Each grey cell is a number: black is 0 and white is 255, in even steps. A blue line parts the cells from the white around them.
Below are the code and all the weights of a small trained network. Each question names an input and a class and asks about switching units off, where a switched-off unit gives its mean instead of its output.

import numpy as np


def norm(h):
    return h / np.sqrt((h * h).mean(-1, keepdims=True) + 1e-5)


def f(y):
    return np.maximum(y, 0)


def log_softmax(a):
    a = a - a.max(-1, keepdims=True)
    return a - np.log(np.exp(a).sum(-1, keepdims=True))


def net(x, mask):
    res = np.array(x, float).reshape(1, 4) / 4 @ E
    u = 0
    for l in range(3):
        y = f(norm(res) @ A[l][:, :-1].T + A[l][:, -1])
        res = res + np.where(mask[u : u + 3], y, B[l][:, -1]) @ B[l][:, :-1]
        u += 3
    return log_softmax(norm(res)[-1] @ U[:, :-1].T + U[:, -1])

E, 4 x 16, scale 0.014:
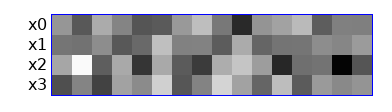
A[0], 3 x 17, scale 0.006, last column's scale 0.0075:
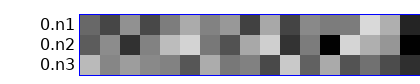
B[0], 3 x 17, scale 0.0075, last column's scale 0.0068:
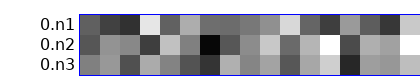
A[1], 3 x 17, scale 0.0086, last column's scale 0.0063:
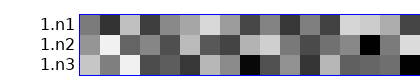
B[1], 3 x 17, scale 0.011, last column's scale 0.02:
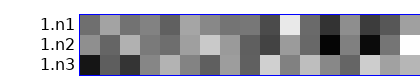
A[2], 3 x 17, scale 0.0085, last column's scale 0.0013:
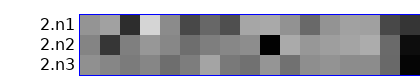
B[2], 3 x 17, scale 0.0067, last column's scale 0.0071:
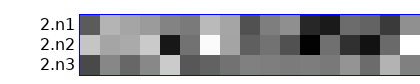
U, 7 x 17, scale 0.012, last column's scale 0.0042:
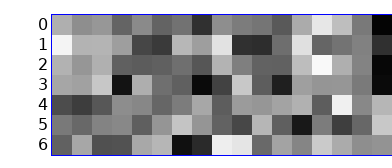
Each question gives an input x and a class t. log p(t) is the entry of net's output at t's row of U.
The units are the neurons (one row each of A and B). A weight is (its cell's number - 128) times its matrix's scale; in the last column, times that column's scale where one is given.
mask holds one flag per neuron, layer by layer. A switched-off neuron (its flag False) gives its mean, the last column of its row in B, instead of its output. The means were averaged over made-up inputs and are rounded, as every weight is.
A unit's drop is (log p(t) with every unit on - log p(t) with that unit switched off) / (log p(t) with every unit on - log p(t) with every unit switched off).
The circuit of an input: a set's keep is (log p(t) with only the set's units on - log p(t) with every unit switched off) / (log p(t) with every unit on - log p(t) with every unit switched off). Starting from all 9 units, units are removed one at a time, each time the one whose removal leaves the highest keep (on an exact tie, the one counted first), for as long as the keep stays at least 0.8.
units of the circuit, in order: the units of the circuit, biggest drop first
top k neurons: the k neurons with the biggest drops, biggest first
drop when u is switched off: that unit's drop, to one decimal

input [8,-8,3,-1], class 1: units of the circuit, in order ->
[1.n2]
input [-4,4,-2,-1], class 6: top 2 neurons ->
[0.n2; 1.n2]
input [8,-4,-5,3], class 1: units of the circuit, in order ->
[1.n2; 2.n2]
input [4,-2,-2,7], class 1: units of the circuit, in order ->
[1.n2; 1.n3; 2.n2]
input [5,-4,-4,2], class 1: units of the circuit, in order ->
[1.n2; 2.n2]
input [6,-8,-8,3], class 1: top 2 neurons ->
[1.n2; 2.n2]
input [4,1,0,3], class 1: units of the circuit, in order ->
[1.n2; 1.n3]
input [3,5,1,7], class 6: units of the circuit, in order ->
[0.n2; 2.n2]
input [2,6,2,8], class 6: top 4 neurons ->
[0.n2; 2.n2; 1.n1; 0.n1]
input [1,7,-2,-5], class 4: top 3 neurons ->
[1.n3; 1.n2; 2.n2]
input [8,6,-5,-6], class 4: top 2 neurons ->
[1.n3; 1.n2]
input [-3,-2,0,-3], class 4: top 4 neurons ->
[0.n1; 1.n2; 0.n2; 1.n3]
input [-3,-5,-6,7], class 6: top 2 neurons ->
[1.n2; 0.n2]
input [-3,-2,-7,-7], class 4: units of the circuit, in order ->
[1.n2]
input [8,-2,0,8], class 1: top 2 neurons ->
[1.n2; 1.n3]
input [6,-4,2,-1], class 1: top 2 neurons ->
[0.n3; 1.n2]
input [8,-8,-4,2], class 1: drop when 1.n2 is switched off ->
0.2
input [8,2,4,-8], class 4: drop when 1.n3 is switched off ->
0.3
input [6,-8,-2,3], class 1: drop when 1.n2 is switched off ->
0.2
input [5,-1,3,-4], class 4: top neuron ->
[1.n3]
